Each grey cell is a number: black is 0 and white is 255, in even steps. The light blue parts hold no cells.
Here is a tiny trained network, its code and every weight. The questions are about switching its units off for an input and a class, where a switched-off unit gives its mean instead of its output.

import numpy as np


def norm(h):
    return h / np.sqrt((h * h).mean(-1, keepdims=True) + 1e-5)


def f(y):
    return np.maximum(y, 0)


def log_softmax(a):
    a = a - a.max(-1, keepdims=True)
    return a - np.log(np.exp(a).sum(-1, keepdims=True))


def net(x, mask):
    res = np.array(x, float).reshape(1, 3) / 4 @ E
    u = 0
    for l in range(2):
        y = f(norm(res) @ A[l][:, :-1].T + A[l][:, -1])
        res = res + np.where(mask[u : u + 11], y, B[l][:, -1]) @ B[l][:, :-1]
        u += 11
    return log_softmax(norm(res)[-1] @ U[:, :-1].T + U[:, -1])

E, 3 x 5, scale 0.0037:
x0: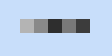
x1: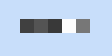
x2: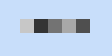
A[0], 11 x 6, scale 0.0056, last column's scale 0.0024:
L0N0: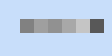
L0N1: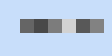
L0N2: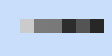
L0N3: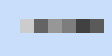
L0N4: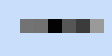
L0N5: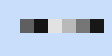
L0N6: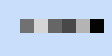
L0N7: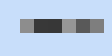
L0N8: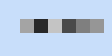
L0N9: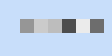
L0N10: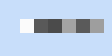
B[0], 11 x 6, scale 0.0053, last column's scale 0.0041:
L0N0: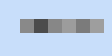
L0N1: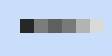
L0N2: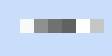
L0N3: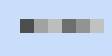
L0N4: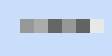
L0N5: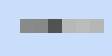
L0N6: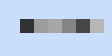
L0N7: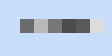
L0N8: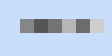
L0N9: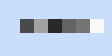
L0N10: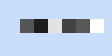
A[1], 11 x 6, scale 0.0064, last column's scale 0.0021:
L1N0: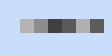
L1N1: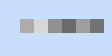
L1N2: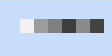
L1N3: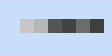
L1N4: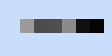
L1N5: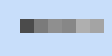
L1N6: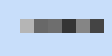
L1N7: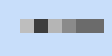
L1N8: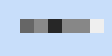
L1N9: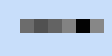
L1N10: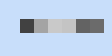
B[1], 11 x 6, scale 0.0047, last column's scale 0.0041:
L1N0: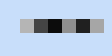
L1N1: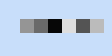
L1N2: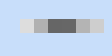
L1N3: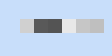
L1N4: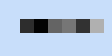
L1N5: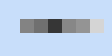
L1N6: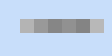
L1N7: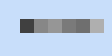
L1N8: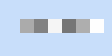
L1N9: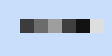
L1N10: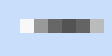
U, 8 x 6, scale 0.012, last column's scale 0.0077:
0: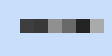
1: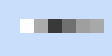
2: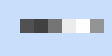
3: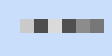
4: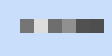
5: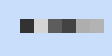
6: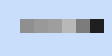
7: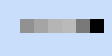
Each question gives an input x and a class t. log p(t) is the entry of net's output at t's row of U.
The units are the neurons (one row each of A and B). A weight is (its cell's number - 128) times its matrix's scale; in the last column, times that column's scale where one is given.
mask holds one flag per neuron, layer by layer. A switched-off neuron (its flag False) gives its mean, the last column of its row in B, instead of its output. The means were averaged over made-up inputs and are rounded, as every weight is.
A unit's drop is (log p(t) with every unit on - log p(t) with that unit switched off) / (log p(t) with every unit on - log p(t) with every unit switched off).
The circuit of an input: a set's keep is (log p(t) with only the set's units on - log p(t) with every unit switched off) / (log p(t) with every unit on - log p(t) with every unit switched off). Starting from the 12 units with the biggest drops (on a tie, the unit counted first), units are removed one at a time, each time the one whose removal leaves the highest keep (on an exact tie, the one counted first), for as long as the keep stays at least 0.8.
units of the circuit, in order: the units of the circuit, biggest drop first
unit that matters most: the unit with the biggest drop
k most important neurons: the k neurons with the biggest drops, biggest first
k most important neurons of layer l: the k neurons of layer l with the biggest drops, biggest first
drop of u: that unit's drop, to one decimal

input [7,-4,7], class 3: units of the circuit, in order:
(L0N10 L0N2)
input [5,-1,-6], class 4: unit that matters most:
L0N6
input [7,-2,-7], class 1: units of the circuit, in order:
(L1N3 L0N1)
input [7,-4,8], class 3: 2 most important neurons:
(L0N10 L0N2)
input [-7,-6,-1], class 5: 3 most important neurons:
(L0N9 L0N10 L0N2)
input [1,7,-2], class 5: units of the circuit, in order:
(L0N7 L1N3 L0N8)
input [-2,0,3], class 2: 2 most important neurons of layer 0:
(L0N5 L0N1)
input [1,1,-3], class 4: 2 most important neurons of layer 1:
(L1N10 L1N4)
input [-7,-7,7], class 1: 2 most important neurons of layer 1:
(L1N2 L1N8)
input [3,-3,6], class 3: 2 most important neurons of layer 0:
(L0N10 L0N2)
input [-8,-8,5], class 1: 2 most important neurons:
(L0N10 L0N9)
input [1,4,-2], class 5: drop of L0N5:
0.3
